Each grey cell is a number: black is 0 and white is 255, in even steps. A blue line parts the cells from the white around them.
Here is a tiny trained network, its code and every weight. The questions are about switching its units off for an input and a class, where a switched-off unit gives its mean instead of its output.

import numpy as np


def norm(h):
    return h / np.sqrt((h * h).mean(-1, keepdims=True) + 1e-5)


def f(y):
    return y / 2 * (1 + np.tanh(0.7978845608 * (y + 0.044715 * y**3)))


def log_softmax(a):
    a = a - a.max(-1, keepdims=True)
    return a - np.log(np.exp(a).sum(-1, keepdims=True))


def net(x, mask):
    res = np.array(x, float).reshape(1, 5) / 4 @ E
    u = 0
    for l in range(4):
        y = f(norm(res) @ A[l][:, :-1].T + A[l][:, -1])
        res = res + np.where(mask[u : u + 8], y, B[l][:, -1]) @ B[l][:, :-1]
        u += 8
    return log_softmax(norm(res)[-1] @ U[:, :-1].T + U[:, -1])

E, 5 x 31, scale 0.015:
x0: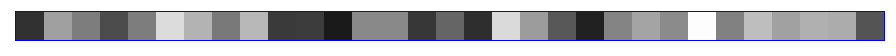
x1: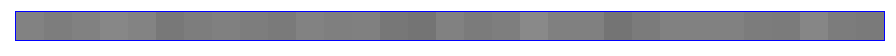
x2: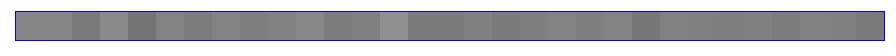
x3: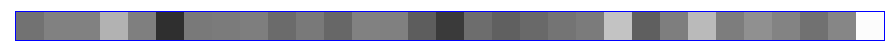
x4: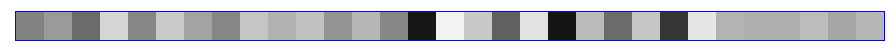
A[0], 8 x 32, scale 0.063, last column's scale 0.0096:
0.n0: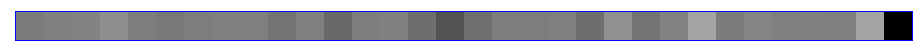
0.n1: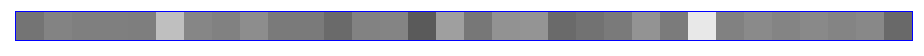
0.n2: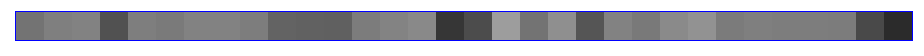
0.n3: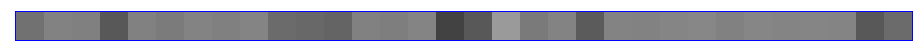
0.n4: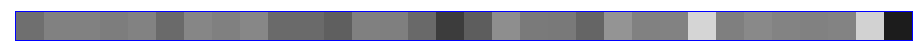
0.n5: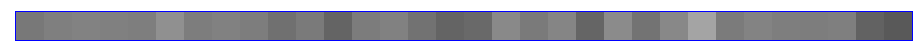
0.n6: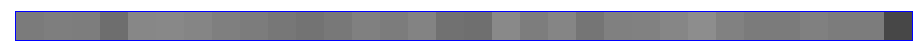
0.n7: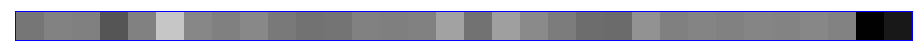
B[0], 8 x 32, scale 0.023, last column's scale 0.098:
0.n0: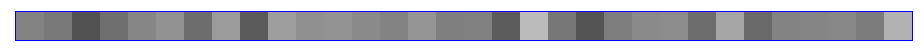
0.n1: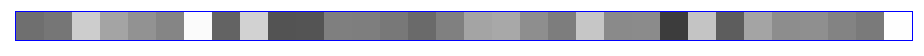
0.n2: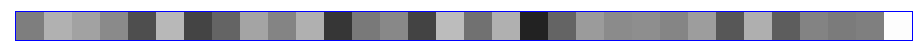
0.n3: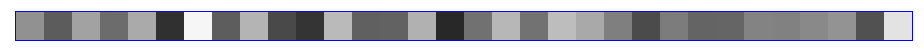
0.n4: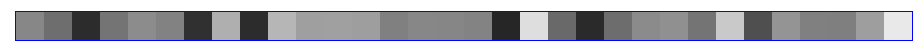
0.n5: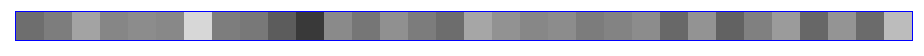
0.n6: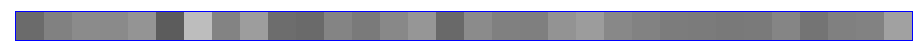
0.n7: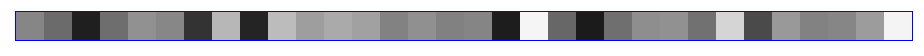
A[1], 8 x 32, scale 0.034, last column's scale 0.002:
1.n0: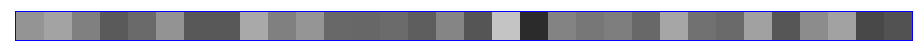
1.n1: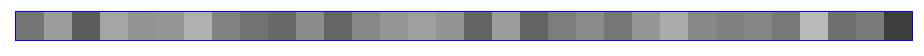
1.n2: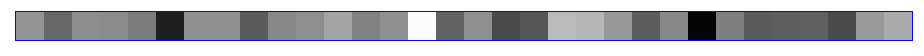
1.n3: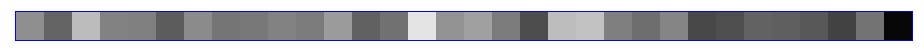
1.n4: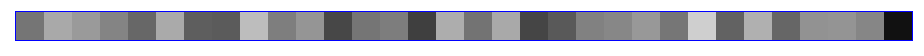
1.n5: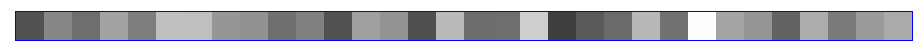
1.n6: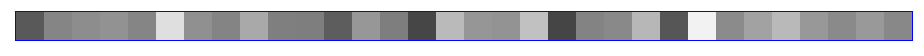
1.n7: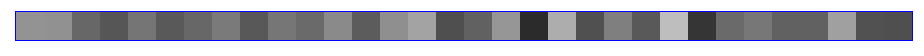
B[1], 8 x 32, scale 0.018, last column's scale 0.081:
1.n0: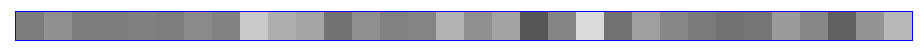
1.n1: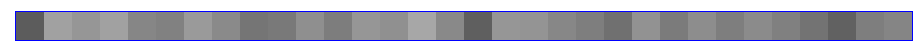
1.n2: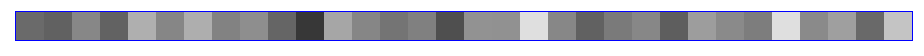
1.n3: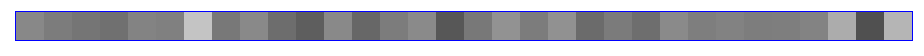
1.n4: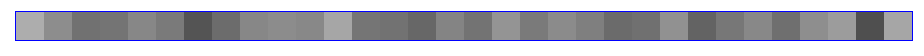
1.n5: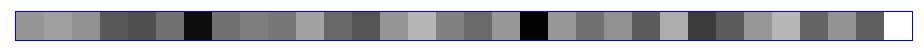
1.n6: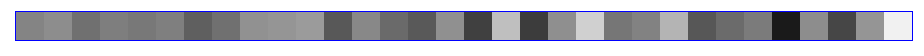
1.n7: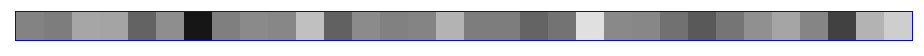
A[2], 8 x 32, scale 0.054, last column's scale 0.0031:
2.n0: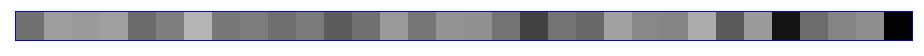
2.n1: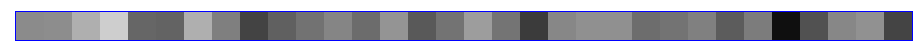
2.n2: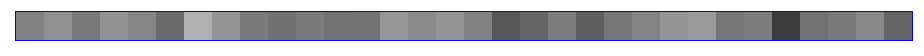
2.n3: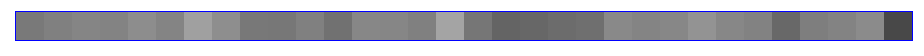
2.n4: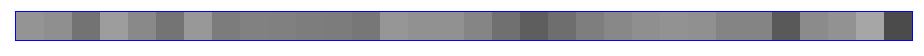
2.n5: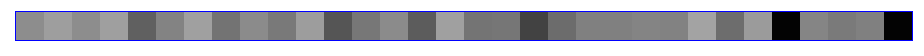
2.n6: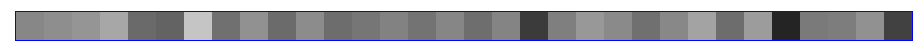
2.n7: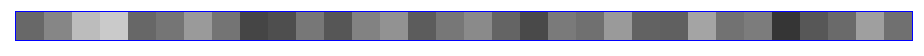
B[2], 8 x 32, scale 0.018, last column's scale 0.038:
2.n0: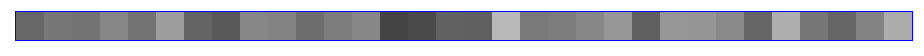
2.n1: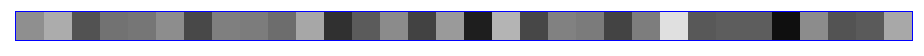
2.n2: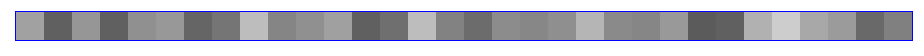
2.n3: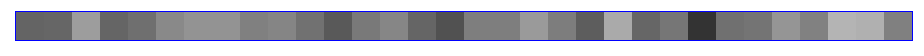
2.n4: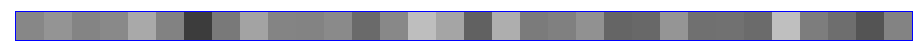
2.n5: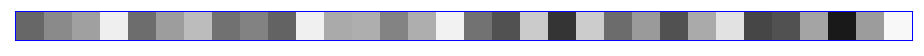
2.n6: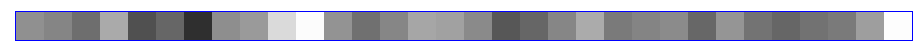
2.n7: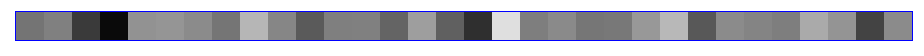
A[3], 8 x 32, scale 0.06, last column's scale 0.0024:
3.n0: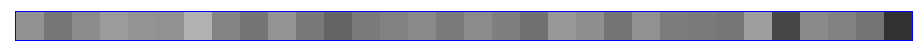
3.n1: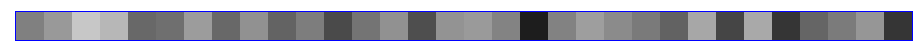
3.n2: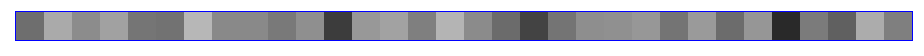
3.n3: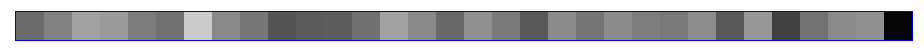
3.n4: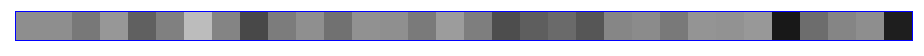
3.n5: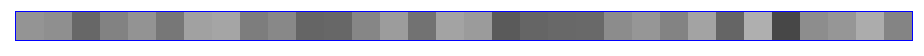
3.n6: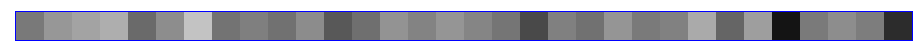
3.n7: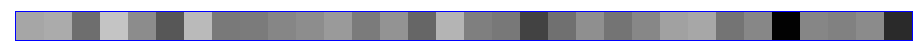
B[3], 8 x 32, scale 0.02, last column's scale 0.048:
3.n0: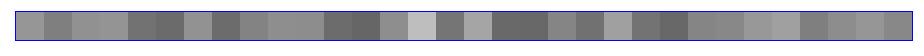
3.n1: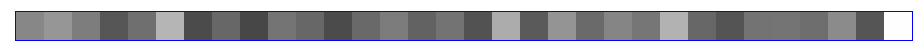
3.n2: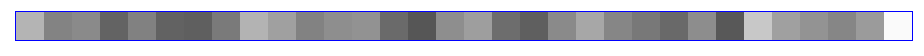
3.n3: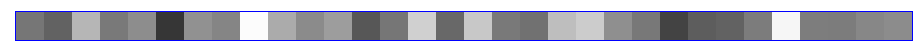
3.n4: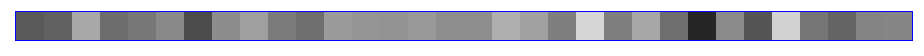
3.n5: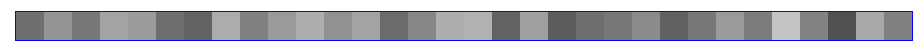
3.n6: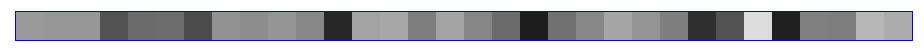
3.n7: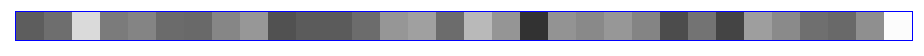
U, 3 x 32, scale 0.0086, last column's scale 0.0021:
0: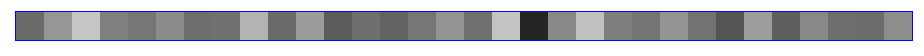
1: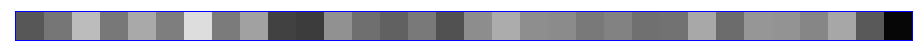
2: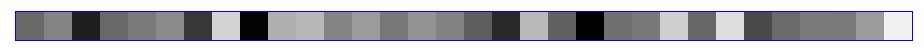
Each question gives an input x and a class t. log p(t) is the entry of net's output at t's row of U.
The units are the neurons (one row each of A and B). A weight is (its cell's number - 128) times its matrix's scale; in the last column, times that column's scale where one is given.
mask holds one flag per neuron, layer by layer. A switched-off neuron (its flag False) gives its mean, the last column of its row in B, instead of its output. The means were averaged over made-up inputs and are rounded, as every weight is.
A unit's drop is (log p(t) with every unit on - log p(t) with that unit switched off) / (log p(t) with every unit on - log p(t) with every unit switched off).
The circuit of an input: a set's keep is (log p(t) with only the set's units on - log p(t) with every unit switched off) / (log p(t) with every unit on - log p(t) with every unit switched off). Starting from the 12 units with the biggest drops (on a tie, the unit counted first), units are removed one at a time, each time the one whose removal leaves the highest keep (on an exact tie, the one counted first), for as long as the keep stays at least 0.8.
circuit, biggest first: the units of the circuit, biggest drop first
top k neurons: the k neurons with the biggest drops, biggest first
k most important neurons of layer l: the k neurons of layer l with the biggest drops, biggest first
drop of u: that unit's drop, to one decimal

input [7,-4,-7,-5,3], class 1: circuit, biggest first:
0.n1
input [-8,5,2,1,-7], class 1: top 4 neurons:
0.n7; 0.n4; 0.n1; 0.n2
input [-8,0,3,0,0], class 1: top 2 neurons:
0.n7; 0.n4
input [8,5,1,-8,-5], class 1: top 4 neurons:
0.n3; 0.n4; 0.n7; 0.n5
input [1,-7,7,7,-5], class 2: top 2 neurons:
0.n4; 0.n1
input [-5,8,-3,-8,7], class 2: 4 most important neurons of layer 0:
0.n1; 0.n2; 0.n3; 0.n5
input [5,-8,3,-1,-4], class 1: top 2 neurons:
0.n3; 0.n7
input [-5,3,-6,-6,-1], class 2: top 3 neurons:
0.n1; 0.n2; 0.n3
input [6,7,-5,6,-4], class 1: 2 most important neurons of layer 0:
0.n3; 0.n7
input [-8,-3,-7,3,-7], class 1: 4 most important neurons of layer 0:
0.n7; 0.n4; 0.n1; 0.n2
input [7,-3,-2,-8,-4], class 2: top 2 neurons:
0.n7; 3.n7
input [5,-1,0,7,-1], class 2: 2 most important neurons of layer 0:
0.n4; 0.n0
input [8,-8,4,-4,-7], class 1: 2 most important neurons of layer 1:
1.n6; 1.n5
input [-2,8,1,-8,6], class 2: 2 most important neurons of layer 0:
0.n7; 0.n2
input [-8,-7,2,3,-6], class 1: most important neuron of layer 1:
1.n2
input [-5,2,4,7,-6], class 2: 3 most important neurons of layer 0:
0.n2; 0.n1; 0.n3
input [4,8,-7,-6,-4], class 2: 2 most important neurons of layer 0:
0.n7; 0.n1
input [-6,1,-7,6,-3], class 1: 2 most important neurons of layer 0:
0.n7; 0.n4
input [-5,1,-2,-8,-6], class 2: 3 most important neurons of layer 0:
0.n1; 0.n2; 0.n3
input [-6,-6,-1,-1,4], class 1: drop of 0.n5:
1.2
